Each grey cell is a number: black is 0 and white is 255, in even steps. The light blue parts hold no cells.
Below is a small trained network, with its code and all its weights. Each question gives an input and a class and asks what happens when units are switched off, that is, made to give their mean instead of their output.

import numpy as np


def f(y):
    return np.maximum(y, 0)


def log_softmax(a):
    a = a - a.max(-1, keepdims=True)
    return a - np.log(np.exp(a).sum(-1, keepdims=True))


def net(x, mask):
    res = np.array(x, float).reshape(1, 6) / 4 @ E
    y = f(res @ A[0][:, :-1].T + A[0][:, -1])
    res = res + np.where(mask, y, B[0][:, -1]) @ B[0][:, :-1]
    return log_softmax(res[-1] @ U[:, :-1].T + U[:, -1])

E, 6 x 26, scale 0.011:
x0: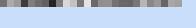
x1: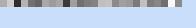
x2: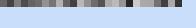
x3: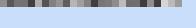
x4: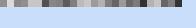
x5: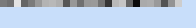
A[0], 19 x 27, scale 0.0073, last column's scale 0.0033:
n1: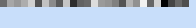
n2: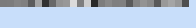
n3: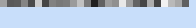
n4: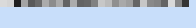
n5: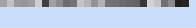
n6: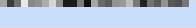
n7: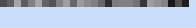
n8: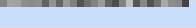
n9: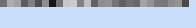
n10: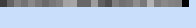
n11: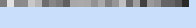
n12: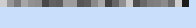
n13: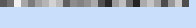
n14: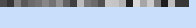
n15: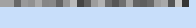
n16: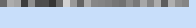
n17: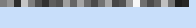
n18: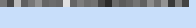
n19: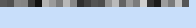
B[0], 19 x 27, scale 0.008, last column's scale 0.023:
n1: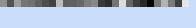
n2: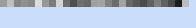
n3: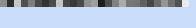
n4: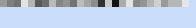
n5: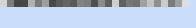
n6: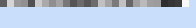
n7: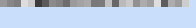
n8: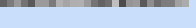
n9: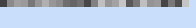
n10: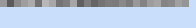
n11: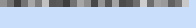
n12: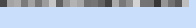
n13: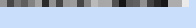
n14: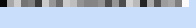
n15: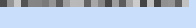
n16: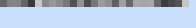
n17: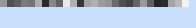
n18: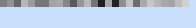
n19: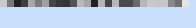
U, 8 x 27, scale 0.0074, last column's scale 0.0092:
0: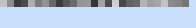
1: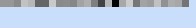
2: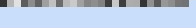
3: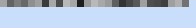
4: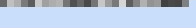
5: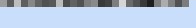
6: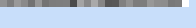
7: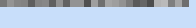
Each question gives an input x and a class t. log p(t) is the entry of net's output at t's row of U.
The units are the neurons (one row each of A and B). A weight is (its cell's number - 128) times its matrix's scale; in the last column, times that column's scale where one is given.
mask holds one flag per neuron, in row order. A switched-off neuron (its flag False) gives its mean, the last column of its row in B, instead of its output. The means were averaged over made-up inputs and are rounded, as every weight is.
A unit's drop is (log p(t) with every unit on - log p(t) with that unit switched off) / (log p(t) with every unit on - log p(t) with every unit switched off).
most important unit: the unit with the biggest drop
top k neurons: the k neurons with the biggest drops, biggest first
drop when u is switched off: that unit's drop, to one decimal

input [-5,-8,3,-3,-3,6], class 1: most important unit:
n18
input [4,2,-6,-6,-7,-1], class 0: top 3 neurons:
(n19 n14 n3)
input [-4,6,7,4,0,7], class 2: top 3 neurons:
(n14 n17 n18)
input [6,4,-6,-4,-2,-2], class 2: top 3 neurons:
(n6 n15 n12)
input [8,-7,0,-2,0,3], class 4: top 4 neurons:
(n16 n9 n4 n2)
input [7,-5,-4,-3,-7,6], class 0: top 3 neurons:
(n19 n6 n17)
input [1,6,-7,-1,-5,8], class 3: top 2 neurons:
(n13 n14)
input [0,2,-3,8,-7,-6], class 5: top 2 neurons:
(n3 n5)
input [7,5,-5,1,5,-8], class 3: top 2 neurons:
(n17 n6)
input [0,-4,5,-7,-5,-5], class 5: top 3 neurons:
(n1 n13 n5)
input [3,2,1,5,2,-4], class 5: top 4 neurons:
(n13 n3 n6 n2)
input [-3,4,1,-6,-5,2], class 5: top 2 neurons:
(n1 n5)
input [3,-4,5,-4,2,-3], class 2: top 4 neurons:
(n14 n4 n3 n6)
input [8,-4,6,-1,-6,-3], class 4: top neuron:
(n9)
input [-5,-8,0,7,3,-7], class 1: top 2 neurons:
(n7 n18)
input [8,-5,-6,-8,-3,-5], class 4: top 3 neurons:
(n16 n9 n3)
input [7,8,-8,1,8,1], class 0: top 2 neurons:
(n5 n11)
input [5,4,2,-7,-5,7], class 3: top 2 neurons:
(n13 n3)
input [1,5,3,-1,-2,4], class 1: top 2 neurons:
(n4 n17)
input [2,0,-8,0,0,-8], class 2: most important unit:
n15
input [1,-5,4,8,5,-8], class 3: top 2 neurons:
(n17 n1)
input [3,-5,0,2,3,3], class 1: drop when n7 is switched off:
0.1
